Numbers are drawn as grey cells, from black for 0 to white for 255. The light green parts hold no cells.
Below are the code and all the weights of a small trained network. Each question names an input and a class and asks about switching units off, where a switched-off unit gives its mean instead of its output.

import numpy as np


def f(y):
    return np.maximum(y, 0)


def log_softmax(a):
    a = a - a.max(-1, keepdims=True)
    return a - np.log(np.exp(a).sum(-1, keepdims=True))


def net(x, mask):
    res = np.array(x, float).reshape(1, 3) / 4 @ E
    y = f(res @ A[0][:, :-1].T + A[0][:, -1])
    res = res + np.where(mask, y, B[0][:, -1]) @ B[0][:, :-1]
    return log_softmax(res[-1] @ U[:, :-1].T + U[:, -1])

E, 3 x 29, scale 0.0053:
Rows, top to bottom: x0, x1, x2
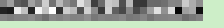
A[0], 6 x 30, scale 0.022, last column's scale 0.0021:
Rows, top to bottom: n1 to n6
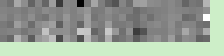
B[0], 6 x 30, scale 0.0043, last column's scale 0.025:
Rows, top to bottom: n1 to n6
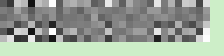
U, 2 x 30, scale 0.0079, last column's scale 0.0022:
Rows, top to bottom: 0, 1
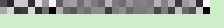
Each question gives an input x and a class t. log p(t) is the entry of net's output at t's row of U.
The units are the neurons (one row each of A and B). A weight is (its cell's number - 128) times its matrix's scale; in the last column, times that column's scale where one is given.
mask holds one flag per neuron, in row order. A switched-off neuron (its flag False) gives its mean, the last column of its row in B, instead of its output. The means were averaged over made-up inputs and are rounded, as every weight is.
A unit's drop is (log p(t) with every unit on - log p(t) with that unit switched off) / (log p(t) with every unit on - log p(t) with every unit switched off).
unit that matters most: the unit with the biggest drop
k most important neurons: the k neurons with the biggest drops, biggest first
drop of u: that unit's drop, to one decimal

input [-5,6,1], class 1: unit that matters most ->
n6
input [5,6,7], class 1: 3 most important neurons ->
[n6, n1, n4]
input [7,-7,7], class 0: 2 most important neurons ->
[n6, n4]
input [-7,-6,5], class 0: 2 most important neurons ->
[n6, n1]
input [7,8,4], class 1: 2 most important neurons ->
[n6, n4]
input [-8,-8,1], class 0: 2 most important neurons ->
[n6, n1]
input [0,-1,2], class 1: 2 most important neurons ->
[n5, n1]
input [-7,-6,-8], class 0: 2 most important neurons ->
[n6, n1]
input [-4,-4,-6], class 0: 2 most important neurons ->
[n6, n4]
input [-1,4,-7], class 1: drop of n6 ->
0.7
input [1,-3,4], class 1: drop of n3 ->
0.0
